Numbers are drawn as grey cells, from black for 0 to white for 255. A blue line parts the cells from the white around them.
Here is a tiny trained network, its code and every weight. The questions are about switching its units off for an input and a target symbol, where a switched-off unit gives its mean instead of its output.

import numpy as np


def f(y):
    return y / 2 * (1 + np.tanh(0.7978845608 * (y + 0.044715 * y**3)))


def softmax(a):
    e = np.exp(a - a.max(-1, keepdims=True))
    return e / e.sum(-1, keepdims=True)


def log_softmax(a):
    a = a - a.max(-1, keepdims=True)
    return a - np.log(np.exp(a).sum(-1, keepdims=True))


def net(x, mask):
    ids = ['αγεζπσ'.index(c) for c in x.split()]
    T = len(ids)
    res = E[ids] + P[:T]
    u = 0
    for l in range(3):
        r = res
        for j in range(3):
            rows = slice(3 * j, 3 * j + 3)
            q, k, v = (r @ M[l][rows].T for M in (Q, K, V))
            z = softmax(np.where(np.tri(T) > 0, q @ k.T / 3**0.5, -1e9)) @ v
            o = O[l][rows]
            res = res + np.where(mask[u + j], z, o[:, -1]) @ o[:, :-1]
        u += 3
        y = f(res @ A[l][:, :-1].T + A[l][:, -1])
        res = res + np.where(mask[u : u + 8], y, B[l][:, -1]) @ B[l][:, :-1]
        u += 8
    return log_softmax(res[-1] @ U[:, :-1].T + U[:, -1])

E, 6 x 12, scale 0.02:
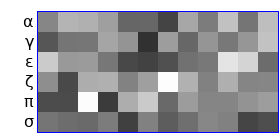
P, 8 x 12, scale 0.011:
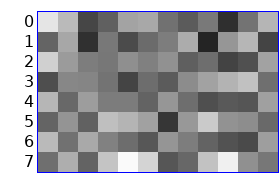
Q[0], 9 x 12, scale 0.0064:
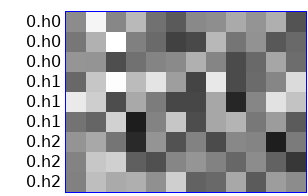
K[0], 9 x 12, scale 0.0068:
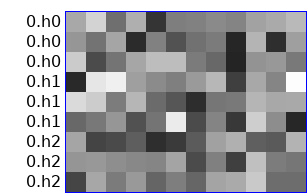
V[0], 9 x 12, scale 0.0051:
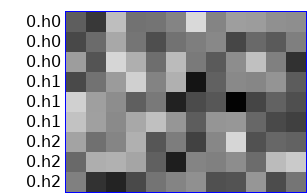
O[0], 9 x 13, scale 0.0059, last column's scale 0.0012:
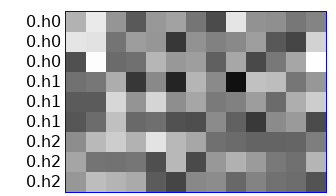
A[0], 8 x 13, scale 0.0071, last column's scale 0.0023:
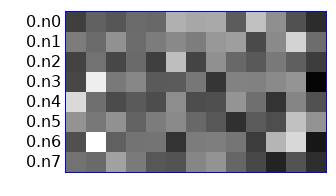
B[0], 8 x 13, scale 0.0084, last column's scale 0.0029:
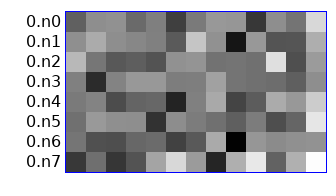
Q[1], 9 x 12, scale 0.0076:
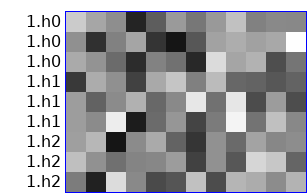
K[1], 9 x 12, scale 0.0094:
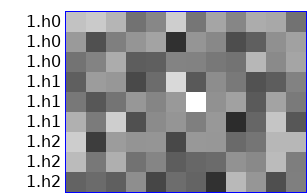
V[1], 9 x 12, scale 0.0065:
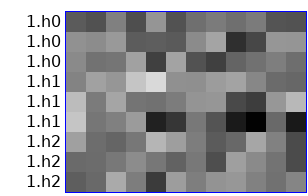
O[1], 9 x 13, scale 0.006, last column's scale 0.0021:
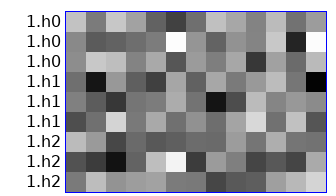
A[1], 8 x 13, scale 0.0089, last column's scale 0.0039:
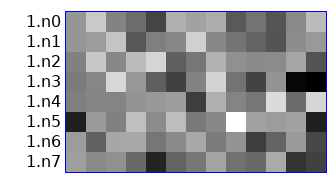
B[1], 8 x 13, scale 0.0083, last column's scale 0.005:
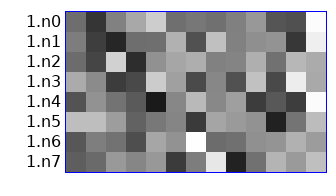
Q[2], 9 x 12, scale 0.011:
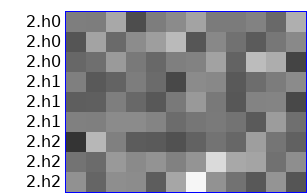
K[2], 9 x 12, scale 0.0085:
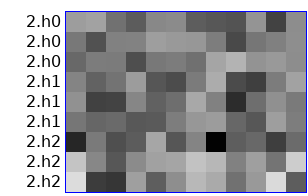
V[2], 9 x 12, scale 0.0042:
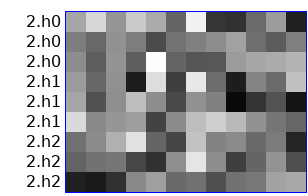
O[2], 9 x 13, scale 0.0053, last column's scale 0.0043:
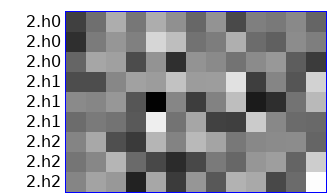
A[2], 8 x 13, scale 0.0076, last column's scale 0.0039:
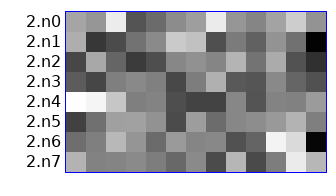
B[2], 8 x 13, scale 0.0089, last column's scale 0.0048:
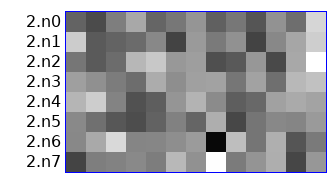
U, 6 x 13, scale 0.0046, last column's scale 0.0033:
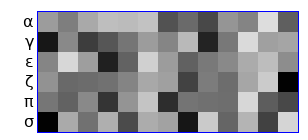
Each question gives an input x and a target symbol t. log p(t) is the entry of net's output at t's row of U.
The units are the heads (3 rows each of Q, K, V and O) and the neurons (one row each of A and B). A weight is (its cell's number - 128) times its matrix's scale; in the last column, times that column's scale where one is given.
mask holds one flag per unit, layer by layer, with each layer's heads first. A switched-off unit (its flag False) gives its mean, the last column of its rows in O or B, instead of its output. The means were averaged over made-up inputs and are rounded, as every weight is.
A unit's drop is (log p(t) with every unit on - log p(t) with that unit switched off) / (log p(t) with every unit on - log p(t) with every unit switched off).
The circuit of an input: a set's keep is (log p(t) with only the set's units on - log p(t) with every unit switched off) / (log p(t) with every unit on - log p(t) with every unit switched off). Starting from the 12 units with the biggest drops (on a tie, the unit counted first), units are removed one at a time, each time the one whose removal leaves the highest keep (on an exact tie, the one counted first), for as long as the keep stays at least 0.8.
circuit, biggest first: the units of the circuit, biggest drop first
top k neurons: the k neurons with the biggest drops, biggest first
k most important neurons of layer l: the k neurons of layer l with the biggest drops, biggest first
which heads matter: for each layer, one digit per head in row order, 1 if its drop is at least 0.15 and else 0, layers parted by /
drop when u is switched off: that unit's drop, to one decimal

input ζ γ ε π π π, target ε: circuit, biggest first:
(0.h0; 1.n5; 2.n4)
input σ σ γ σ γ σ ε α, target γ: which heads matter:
010 / 010 / 000
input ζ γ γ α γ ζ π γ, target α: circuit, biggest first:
(1.n5; 2.h2)
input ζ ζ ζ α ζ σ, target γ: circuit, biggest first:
(1.n7; 0.n2; 0.h1)
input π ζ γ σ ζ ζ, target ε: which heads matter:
110 / 010 / 010
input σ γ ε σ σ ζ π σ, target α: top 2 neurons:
(1.n3; 1.n2)
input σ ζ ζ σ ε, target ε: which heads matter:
000 / 000 / 000
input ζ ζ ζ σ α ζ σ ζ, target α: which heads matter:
110 / 100 / 011
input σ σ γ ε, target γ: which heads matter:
000 / 010 / 000
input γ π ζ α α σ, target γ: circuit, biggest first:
(0.n2; 1.n7; 0.h1)
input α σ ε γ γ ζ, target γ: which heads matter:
000 / 010 / 001
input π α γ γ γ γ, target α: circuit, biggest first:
(1.n5; 2.h1)
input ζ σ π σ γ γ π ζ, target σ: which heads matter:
000 / 010 / 000
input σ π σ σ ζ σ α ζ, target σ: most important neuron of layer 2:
(2.n0)
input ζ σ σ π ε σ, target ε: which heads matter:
011 / 000 / 000
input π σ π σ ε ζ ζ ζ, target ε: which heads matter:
111 / 010 / 010
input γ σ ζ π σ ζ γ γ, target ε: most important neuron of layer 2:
(2.n4)
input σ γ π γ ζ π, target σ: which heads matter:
110 / 000 / 000
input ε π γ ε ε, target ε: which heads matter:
001 / 010 / 000
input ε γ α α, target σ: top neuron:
(1.n4)
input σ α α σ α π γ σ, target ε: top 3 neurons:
(2.n4; 1.n1; 1.n0)
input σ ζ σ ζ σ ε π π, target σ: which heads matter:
010 / 010 / 000
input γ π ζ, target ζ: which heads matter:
000 / 000 / 000
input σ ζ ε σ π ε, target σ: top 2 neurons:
(1.n4; 1.n3)
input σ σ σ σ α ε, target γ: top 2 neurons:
(1.n7; 1.n4)
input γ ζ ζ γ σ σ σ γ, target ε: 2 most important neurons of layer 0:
(0.n4; 0.n1)
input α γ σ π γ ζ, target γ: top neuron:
(1.n7)
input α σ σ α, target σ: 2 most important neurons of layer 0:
(0.n6; 0.n1)
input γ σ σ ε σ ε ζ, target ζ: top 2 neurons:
(2.n1; 1.n6)
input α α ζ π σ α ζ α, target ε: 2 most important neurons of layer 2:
(2.n4; 2.n2)
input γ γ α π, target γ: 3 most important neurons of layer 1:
(1.n7; 1.n4; 1.n3)
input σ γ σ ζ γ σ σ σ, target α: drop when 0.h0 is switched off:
0.0
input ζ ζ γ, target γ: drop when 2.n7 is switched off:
0.4
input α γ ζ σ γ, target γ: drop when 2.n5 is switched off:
0.4
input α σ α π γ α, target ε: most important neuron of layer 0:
(0.n5)
